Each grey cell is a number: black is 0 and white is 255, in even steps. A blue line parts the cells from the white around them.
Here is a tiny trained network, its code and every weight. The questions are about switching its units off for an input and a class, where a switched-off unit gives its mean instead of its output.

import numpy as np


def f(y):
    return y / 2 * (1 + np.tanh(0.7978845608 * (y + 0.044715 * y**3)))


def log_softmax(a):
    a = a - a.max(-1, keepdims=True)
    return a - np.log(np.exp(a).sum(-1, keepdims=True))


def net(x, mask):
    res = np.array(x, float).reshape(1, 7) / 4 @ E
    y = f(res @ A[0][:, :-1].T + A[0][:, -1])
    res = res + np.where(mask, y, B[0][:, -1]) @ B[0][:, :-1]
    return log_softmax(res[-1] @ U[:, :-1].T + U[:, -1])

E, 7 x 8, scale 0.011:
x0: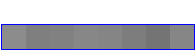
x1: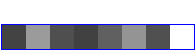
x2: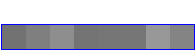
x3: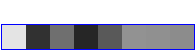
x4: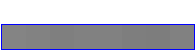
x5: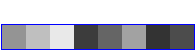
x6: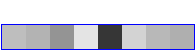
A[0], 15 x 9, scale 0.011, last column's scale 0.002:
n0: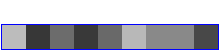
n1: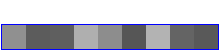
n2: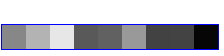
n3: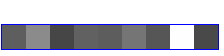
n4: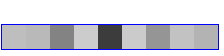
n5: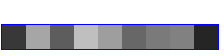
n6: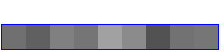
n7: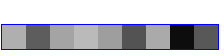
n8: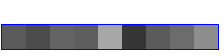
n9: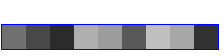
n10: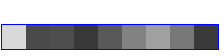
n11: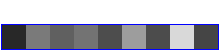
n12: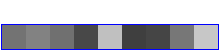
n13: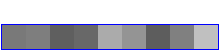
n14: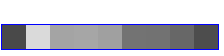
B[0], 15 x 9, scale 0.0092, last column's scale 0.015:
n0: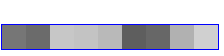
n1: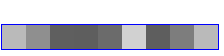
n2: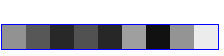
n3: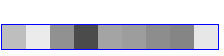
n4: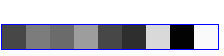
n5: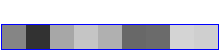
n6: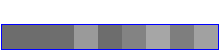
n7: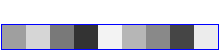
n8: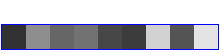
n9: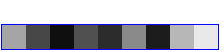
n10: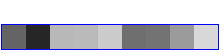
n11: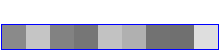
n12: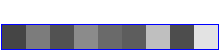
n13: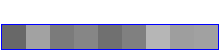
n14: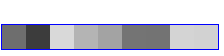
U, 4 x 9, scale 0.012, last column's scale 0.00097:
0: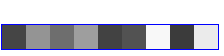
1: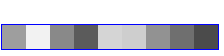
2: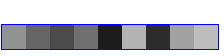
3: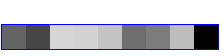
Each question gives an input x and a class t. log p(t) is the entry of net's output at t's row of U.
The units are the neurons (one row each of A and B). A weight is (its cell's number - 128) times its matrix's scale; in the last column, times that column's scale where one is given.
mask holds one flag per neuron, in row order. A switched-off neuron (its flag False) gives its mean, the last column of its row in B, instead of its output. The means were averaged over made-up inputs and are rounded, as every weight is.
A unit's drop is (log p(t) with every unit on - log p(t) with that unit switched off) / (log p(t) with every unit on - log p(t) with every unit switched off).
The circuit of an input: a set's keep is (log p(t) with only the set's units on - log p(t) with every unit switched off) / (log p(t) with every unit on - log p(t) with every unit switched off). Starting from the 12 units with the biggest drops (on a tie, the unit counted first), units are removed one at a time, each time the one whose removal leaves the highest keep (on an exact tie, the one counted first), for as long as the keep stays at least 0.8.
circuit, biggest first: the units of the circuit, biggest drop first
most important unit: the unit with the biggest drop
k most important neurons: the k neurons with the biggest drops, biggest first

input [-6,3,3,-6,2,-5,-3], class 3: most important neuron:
(n5)
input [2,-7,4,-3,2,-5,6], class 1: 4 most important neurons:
(n7; n1; n8; n12)
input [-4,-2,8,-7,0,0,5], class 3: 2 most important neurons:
(n14; n5)
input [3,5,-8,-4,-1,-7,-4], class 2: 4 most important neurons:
(n9; n7; n4; n5)
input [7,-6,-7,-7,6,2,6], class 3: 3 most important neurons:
(n14; n8; n5)
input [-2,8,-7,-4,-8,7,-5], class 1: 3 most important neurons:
(n11; n3; n9)
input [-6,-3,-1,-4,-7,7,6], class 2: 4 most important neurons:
(n2; n8; n12; n14)
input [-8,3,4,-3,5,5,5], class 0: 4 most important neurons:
(n4; n9; n1; n5)
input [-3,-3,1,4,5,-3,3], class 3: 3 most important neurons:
(n2; n10; n8)
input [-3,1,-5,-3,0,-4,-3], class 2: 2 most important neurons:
(n4; n9)
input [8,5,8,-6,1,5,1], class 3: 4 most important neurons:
(n14; n7; n9; n1)
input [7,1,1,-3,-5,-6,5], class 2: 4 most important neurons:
(n9; n8; n12; n1)
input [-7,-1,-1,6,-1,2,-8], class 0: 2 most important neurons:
(n8; n12)
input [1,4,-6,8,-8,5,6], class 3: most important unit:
n0
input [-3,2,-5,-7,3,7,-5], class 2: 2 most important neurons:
(n2; n10)
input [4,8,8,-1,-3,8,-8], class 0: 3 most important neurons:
(n12; n8; n7)
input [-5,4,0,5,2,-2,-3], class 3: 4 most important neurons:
(n10; n7; n0; n4)
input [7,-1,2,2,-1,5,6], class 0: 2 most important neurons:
(n4; n9)
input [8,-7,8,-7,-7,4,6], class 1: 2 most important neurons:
(n7; n8)
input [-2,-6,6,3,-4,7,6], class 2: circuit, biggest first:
(n2)
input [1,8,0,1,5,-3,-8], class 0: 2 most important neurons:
(n8; n12)
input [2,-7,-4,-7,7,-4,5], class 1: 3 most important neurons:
(n7; n1; n10)
